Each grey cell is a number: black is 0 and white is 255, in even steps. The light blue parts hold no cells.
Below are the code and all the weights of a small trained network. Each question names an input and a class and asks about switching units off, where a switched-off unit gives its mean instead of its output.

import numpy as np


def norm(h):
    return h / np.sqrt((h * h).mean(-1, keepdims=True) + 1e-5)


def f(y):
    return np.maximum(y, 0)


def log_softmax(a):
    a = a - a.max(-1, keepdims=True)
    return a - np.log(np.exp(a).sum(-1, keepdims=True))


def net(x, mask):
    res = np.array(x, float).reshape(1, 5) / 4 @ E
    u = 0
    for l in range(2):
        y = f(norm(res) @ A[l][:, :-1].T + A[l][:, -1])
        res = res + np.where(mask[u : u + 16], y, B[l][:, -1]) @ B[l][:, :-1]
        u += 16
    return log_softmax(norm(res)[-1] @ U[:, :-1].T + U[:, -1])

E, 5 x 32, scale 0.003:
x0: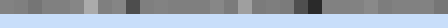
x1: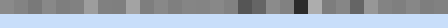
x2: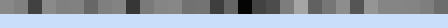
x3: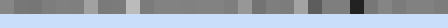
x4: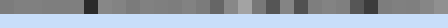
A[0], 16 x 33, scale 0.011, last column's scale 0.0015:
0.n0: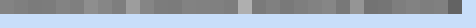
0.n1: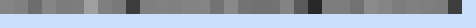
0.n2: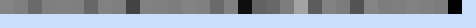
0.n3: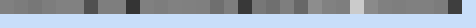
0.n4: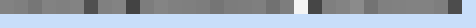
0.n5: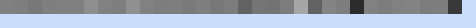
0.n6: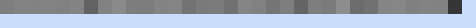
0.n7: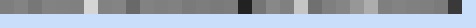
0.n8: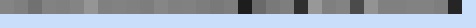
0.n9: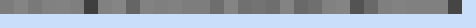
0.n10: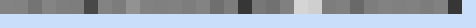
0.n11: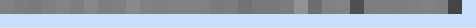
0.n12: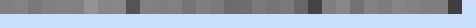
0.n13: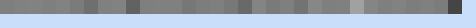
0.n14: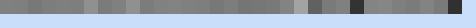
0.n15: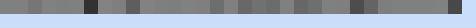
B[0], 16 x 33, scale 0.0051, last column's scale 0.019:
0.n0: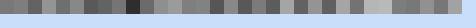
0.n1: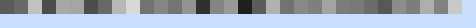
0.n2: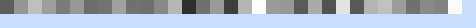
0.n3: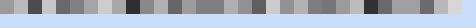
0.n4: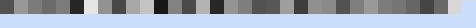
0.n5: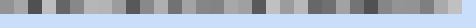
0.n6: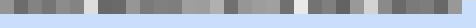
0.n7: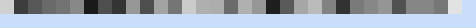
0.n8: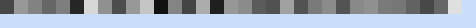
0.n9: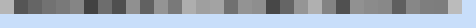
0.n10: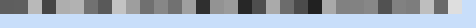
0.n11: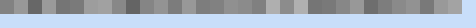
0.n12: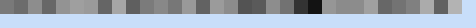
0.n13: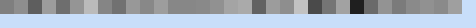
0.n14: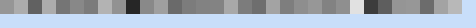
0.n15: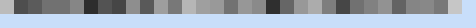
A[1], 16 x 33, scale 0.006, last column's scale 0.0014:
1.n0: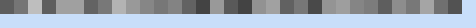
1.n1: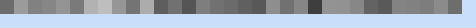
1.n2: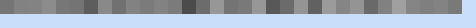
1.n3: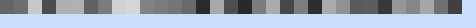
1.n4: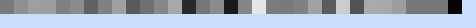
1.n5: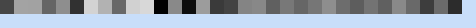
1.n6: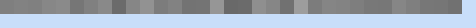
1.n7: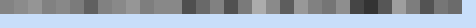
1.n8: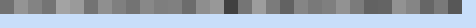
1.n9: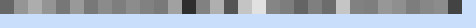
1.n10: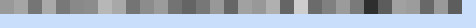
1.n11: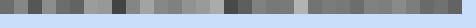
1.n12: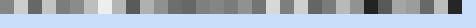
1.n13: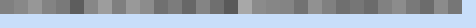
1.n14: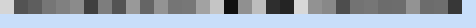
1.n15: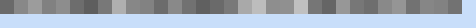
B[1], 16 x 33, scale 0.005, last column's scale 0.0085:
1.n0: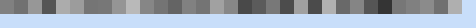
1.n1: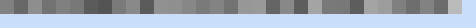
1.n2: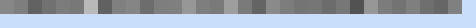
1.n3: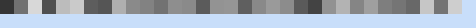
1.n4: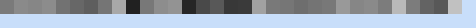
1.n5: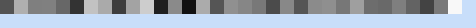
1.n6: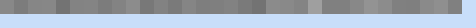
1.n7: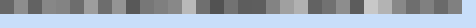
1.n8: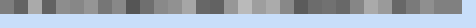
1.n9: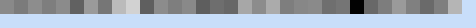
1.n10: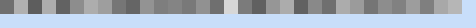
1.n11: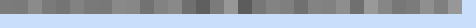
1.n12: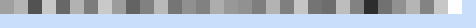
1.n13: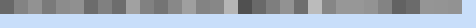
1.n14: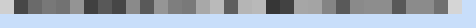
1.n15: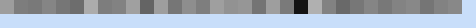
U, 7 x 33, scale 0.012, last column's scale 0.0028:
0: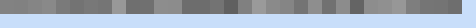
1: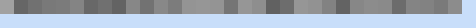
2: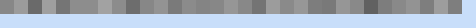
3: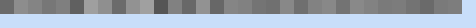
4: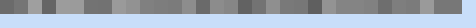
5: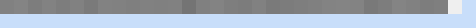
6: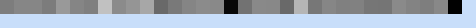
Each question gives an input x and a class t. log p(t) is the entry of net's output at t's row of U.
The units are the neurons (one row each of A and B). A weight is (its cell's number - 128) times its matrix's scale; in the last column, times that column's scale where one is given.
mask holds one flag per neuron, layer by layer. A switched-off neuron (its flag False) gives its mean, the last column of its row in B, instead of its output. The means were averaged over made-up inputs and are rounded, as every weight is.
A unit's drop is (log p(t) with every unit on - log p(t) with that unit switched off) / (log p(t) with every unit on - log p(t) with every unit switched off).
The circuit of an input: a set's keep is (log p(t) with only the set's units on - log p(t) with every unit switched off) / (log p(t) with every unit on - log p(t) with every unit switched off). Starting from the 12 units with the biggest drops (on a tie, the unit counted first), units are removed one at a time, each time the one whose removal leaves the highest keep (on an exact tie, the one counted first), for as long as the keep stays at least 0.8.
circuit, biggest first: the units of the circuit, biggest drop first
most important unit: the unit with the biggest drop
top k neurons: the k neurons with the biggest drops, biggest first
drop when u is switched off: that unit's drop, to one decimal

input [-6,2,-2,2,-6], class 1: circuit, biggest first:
(0.n7)
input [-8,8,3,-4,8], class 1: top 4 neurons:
(0.n15, 0.n9, 0.n4, 0.n1)
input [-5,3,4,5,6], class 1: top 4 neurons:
(0.n15, 0.n9, 0.n3, 0.n1)
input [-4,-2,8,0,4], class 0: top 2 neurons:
(0.n2, 0.n15)
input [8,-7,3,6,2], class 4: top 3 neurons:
(0.n1, 0.n12, 0.n8)
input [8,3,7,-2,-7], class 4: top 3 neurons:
(0.n1, 0.n12, 0.n15)
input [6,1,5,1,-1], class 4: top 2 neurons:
(0.n1, 0.n12)
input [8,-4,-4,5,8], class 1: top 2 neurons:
(0.n10, 0.n2)
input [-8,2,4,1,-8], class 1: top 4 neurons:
(0.n7, 0.n1, 1.n14, 0.n12)
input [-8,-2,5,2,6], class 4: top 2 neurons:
(0.n10, 0.n7)
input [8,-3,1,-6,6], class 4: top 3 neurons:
(0.n1, 0.n7, 0.n12)
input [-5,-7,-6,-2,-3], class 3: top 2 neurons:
(0.n3, 0.n7)
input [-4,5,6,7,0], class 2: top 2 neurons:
(0.n5, 0.n14)
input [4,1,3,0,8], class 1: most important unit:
0.n15
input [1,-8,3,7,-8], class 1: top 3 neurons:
(0.n7, 0.n8, 0.n3)
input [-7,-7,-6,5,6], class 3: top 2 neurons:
(0.n3, 0.n7)
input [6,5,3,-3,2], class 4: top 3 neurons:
(0.n1, 0.n12, 0.n4)
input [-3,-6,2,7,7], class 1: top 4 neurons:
(0.n15, 0.n9, 0.n3, 0.n8)
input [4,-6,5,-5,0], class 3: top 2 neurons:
(0.n4, 0.n5)
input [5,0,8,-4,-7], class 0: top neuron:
(0.n2)
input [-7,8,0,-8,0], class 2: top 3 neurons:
(0.n3, 0.n4, 1.n12)
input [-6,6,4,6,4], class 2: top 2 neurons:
(0.n5, 0.n14)
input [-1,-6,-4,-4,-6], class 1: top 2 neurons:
(0.n8, 0.n2)
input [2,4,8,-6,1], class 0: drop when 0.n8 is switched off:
0.1
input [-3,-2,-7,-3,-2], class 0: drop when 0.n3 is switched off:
1.2
